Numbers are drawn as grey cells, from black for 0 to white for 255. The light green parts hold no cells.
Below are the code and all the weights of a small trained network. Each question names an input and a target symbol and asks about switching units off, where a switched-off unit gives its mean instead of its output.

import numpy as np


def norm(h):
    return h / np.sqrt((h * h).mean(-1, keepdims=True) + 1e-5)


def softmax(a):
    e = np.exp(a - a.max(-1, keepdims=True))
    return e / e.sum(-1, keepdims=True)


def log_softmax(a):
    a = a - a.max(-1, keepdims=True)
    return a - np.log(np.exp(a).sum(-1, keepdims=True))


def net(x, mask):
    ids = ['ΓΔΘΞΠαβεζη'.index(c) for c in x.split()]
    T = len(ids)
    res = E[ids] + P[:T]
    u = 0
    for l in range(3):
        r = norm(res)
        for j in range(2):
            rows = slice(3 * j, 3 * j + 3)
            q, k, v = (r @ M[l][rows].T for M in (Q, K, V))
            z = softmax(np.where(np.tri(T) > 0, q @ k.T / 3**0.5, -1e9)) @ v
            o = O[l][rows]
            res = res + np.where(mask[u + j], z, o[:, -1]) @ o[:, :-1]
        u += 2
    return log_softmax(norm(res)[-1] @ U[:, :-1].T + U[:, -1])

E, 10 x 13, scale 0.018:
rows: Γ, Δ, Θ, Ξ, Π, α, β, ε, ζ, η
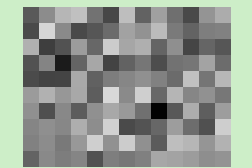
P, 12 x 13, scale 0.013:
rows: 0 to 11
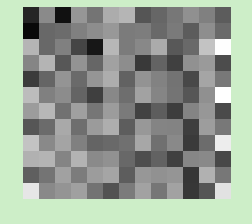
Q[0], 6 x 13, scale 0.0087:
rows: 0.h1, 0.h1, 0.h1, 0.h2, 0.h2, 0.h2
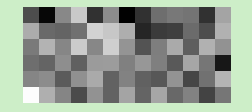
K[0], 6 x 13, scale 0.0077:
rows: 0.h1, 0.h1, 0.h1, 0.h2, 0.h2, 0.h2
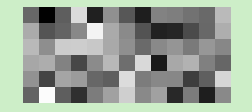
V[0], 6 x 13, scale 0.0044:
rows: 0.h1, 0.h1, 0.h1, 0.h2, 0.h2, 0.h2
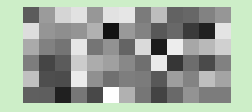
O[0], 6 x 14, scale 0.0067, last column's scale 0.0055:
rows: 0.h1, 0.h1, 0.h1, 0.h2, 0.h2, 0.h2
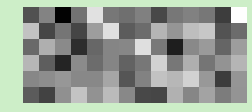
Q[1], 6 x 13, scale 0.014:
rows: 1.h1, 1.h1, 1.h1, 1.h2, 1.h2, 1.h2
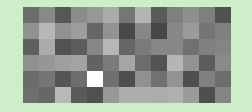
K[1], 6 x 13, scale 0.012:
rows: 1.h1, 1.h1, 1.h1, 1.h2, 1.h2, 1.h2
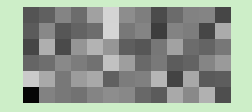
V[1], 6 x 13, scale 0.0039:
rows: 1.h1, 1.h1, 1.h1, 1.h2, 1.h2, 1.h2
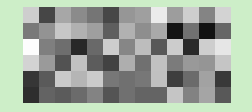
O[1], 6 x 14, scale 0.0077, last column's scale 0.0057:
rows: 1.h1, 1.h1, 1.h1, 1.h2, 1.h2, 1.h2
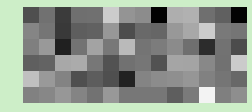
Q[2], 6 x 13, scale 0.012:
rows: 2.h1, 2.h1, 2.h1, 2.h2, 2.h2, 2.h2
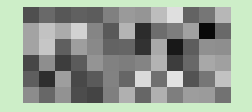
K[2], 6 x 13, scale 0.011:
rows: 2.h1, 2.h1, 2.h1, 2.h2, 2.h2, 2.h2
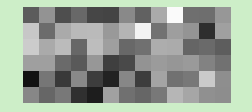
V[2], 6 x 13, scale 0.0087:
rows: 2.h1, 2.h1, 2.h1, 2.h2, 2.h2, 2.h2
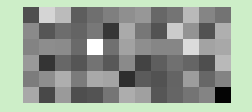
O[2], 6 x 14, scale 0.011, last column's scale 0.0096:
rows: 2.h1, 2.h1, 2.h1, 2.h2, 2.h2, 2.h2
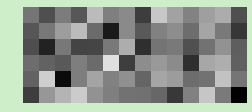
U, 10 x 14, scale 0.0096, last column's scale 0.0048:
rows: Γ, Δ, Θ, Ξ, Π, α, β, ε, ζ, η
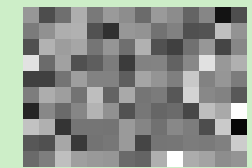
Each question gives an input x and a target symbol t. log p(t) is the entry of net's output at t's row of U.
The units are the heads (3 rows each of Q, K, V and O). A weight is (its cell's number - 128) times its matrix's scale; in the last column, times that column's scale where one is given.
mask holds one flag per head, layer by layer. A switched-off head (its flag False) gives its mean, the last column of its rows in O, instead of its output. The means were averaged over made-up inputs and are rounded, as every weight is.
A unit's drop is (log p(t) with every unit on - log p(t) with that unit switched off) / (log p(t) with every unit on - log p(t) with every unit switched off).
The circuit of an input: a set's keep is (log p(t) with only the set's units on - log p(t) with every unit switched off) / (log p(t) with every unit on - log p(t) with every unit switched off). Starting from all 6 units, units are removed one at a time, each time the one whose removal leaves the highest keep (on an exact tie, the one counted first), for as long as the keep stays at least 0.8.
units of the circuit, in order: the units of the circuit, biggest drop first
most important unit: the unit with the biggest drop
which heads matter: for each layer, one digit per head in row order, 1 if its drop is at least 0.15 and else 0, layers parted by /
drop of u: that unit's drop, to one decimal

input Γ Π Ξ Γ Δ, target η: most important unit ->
0.h1
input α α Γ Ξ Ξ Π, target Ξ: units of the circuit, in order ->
(0.h1, 1.h2)
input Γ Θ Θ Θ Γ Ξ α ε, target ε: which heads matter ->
11 / 10 / 01
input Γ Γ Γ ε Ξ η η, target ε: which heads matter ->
00 / 00 / 01
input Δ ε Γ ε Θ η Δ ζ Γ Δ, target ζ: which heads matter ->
00 / 00 / 10
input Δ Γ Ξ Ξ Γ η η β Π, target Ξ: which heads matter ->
10 / 00 / 00
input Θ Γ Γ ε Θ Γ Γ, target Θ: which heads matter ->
00 / 00 / 01
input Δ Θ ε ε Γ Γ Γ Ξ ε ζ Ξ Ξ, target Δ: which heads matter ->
00 / 01 / 10
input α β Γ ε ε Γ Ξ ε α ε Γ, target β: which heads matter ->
00 / 11 / 01
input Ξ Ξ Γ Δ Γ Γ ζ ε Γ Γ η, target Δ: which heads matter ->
11 / 00 / 00
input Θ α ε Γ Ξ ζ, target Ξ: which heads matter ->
10 / 01 / 00
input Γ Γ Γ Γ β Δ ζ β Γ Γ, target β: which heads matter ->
00 / 00 / 01
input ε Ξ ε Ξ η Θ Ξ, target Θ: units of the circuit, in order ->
(2.h2, 2.h1)
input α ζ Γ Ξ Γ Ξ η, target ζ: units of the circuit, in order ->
(2.h1)
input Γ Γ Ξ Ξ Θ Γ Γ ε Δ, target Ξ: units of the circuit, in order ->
(1.h2, 0.h1)
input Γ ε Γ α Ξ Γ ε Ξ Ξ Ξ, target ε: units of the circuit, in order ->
(2.h2, 0.h1)
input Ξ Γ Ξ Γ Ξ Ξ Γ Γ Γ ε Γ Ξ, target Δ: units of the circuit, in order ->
(0.h1, 2.h1, 1.h1)
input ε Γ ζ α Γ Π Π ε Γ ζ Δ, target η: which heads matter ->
11 / 00 / 10
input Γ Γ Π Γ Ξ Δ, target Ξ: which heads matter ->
00 / 00 / 00
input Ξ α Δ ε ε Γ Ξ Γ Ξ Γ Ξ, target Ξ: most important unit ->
1.h1
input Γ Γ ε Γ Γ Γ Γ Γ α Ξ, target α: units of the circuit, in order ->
(2.h2, 0.h1)
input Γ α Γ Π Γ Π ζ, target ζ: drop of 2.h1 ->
1.0
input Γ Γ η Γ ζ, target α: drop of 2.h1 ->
-0.1
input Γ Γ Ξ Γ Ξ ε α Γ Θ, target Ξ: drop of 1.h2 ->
0.2
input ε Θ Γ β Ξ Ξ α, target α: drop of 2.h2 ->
0.5
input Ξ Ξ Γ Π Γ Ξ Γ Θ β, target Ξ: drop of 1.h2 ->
0.1
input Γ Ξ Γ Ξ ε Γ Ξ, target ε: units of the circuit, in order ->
(2.h2)
